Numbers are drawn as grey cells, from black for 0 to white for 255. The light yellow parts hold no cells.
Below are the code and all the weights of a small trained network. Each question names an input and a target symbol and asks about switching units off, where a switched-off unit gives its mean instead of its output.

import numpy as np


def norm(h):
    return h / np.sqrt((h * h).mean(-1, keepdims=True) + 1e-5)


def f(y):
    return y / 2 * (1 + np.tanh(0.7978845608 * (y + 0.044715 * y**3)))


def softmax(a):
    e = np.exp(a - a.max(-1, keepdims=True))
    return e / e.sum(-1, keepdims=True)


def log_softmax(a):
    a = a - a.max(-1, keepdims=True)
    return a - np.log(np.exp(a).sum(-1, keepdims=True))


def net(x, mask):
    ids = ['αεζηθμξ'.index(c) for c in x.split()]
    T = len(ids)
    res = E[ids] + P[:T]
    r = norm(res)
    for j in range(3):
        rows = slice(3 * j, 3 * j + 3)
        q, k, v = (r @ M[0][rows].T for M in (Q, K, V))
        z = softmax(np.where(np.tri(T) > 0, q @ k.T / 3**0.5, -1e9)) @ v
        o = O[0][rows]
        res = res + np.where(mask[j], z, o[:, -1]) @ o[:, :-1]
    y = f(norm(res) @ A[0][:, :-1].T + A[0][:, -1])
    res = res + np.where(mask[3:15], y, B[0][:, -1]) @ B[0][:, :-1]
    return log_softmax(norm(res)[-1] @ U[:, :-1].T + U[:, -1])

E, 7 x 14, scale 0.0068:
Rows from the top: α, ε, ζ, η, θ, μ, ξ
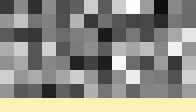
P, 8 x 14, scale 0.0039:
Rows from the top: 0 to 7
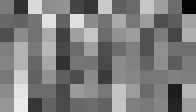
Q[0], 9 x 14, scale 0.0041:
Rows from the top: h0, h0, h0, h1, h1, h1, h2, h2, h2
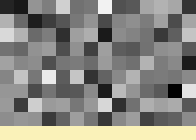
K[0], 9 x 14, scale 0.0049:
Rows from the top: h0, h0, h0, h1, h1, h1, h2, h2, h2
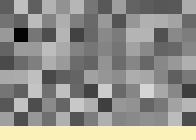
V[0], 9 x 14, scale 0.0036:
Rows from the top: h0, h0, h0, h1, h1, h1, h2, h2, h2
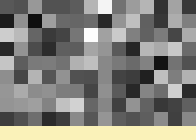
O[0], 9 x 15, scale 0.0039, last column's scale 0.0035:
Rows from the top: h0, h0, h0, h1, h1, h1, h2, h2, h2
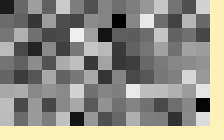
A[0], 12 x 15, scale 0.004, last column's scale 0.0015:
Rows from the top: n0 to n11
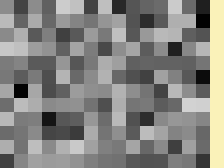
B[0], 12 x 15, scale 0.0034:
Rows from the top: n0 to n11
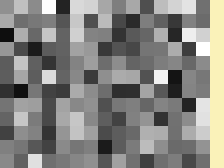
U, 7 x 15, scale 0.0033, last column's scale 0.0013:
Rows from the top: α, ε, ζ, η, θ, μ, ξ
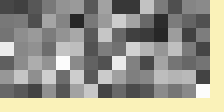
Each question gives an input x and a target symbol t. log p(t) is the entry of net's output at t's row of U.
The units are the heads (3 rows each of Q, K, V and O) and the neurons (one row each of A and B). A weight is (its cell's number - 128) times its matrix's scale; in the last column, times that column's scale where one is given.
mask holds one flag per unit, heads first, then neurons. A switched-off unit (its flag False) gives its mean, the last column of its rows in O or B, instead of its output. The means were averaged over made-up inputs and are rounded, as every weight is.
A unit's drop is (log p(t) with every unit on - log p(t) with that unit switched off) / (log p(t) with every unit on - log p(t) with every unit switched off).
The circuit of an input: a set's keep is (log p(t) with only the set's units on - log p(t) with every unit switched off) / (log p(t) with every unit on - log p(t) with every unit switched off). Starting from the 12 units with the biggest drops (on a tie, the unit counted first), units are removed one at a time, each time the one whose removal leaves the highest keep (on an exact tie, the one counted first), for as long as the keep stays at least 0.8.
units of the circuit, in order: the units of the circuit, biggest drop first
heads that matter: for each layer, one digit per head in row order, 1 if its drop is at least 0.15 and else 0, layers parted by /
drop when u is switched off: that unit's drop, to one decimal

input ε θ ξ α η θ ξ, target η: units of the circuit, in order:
h2
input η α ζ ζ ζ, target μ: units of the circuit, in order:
h2; h1; n3
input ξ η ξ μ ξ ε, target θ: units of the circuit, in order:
h0; h2
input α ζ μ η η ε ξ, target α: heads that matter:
100
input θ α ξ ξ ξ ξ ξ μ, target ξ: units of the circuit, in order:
h0; n3
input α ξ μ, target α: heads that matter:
101
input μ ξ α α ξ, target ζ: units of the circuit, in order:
h2; h1
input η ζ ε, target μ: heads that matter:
001
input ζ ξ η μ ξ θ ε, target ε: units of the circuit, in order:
h0; h2; n2
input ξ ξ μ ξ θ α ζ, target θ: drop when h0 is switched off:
0.8
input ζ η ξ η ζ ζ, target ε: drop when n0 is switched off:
0.0
